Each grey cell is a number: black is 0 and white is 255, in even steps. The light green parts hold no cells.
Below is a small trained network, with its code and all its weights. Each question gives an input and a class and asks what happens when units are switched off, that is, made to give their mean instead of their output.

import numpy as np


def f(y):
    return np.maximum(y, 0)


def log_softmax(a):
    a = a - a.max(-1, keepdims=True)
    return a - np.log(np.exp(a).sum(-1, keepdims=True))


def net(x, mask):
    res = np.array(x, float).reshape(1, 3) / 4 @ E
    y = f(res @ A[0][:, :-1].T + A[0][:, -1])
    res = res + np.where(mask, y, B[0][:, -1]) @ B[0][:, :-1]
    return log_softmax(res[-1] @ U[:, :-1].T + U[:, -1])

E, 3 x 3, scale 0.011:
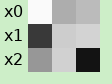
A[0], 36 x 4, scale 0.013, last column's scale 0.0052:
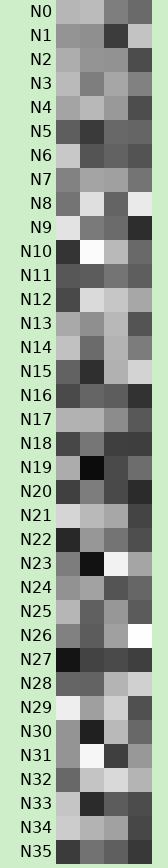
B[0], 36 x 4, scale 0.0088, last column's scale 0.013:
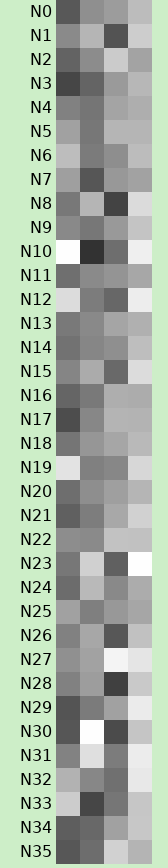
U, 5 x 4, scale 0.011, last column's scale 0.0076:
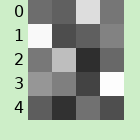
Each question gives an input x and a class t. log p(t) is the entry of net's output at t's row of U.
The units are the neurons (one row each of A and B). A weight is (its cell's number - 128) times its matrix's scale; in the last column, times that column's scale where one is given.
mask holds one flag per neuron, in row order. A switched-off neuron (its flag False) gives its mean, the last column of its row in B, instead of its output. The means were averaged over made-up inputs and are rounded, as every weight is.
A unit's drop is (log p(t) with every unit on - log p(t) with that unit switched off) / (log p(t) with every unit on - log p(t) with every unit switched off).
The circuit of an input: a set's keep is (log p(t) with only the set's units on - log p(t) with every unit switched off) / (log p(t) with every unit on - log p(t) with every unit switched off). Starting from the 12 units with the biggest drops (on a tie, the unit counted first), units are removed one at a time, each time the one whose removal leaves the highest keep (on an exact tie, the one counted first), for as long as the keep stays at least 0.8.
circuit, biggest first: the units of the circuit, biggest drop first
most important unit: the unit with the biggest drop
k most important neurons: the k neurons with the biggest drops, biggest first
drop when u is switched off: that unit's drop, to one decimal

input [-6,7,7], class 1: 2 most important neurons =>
[N10; N12]
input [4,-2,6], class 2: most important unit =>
N31
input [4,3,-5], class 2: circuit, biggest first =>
[N23; N30]
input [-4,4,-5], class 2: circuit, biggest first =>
[N23; N28]
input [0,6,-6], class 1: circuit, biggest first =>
[N10; N12]
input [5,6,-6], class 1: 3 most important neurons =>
[N10; N12; N32]
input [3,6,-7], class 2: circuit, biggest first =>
[N23; N30]
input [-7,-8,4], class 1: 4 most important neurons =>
[N19; N33; N1; N29]
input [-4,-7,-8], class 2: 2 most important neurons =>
[N30; N23]
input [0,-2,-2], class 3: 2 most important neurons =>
[N10; N31]
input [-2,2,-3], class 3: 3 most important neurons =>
[N31; N8; N1]
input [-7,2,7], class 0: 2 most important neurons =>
[N27; N35]
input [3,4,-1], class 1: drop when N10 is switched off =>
0.2
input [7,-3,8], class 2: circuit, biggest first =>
[N31]
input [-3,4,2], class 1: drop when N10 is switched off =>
0.3
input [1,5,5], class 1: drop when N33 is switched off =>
-0.1
